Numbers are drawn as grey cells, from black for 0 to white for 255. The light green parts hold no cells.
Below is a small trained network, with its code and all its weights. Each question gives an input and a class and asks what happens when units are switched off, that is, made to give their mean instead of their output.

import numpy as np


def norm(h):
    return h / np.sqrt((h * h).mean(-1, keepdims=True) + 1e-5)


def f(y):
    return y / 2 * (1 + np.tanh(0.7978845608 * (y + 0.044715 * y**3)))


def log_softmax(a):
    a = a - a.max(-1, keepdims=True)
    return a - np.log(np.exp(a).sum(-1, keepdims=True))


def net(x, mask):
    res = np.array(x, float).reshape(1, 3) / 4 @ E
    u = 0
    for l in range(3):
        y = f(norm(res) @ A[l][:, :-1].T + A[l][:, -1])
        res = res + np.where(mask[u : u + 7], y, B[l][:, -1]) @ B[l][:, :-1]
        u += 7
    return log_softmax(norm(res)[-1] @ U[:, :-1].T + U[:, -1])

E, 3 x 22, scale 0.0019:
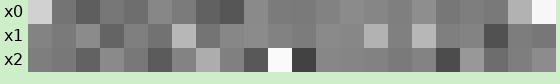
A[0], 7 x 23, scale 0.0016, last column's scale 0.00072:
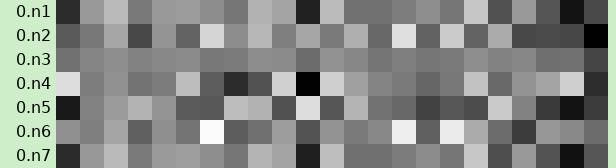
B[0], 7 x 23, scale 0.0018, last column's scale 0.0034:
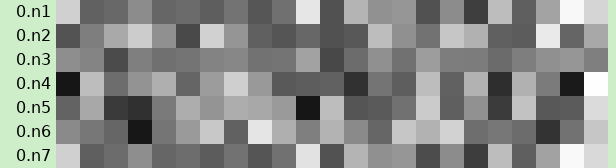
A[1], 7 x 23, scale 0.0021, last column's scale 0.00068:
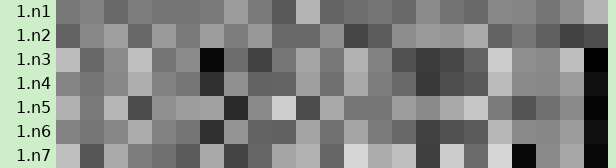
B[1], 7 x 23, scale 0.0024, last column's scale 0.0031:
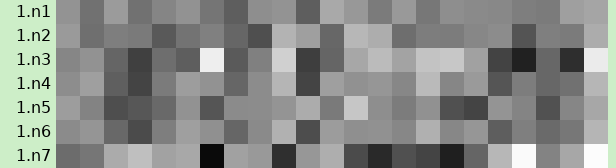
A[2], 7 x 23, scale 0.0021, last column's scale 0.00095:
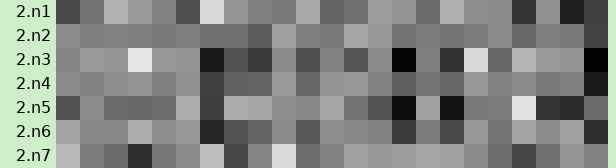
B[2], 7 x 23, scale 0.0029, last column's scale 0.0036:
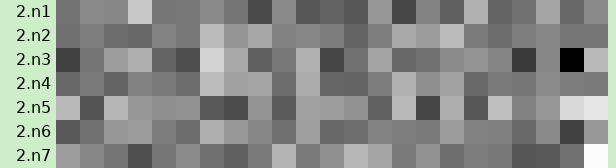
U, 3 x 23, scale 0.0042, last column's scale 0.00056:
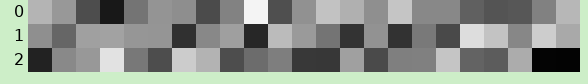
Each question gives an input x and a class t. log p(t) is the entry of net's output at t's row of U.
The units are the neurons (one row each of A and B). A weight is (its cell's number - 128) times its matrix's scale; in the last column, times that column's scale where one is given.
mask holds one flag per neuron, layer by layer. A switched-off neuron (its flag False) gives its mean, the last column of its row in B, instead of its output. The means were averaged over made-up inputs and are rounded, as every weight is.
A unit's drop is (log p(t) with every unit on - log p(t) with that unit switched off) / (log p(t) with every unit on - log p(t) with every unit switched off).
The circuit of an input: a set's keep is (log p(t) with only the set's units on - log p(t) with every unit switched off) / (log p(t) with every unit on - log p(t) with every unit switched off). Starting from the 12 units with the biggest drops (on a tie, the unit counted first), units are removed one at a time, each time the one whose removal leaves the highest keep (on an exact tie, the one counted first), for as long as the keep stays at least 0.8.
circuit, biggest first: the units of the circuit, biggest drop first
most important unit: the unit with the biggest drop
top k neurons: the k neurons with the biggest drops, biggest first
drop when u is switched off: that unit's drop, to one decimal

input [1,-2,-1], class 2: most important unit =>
2.n3
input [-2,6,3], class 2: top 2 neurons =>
[0.n2 2.n1]
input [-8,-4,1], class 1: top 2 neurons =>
[0.n5 2.n5]
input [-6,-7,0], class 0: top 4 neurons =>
[0.n4 0.n7 0.n1 1.n7]
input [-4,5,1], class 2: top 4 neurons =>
[0.n2 0.n5 2.n1 2.n5]
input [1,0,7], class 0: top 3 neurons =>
[1.n7 0.n4 0.n6]
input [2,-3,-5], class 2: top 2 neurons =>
[0.n4 2.n3]
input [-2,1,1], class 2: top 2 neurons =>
[0.n2 1.n7]
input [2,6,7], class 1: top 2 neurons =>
[0.n4 1.n7]
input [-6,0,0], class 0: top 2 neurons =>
[0.n7 0.n1]
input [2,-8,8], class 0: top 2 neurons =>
[0.n4 1.n7]
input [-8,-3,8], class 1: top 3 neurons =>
[2.n5 0.n5 1.n3]
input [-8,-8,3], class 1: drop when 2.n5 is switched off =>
0.3
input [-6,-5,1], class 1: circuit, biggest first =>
[2.n5]
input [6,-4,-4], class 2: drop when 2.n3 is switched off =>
0.1
